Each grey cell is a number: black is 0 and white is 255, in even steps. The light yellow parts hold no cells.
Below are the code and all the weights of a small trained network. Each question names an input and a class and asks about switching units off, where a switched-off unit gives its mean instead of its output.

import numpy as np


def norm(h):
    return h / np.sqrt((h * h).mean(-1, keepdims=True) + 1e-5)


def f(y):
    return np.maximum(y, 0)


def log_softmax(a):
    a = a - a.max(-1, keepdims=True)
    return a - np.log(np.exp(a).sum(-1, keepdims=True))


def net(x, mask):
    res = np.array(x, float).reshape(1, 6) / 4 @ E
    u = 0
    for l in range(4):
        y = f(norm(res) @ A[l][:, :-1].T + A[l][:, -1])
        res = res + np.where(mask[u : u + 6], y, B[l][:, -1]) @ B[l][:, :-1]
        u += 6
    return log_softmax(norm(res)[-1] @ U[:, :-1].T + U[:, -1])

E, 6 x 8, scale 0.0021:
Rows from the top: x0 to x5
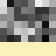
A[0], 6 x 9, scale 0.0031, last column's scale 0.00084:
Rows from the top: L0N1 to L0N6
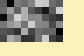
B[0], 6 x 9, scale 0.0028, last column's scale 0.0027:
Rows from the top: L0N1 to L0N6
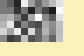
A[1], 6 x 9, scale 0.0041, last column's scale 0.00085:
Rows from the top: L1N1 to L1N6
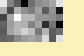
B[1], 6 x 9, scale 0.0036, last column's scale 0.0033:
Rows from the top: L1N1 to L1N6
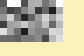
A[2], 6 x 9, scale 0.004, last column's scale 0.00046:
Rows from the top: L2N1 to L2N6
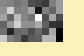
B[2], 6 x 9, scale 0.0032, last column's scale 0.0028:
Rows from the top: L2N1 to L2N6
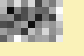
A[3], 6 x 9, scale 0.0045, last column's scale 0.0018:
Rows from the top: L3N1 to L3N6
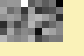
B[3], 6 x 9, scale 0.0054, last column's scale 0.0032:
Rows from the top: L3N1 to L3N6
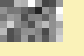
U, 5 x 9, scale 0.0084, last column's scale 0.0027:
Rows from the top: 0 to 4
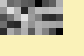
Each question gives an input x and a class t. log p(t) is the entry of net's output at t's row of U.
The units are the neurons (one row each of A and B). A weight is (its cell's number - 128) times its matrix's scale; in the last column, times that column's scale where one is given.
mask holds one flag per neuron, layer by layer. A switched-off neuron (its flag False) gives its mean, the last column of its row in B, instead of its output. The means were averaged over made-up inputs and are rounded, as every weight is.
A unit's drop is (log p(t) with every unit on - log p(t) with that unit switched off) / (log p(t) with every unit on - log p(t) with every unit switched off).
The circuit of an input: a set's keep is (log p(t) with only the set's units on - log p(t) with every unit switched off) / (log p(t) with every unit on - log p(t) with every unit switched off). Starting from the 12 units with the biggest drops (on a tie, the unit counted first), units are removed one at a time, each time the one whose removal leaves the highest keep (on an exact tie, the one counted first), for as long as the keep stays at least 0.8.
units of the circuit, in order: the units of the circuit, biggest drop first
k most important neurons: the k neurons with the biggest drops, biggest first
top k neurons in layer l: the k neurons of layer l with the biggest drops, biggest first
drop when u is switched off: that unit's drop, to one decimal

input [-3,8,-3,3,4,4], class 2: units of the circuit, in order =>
(L3N1)
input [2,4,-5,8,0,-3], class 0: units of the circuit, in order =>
(L2N3, L1N2)
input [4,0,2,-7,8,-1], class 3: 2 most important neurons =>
(L0N1, L1N1)
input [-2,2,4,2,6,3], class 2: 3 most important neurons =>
(L1N4, L3N1, L1N5)
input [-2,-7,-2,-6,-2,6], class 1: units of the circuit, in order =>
(L0N5, L1N5)
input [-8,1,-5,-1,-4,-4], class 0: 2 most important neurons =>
(L2N2, L1N1)
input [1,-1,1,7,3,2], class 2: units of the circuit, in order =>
(L1N4, L3N1)
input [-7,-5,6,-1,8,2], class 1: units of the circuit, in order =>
(L0N3, L1N3)
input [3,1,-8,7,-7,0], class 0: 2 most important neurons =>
(L2N3, L1N2)
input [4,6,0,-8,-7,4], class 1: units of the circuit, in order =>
(L1N1, L2N6)
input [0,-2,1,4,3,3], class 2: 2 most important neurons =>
(L1N4, L3N1)
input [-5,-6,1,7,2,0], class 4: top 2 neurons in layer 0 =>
(L0N2, L0N5)
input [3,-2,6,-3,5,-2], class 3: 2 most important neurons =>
(L0N1, L0N3)
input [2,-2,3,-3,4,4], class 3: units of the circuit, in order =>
(L0N1)
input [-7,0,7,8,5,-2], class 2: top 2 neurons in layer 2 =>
(L2N3, L2N4)
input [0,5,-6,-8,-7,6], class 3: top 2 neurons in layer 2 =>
(L2N3, L2N6)
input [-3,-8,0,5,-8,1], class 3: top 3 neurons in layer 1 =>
(L1N1, L1N5, L1N3)
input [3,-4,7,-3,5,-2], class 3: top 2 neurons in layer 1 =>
(L1N1, L1N3)
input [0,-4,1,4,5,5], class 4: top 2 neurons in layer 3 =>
(L3N4, L3N5)
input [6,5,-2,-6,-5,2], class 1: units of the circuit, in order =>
(L1N1)
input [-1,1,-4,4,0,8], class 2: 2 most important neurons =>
(L1N4, L3N1)
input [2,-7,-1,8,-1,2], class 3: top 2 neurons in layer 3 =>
(L3N3, L3N2)
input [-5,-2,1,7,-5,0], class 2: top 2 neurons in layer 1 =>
(L1N4, L1N5)
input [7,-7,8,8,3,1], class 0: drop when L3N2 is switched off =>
0.1
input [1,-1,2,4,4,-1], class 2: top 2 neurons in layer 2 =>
(L2N4, L2N5)
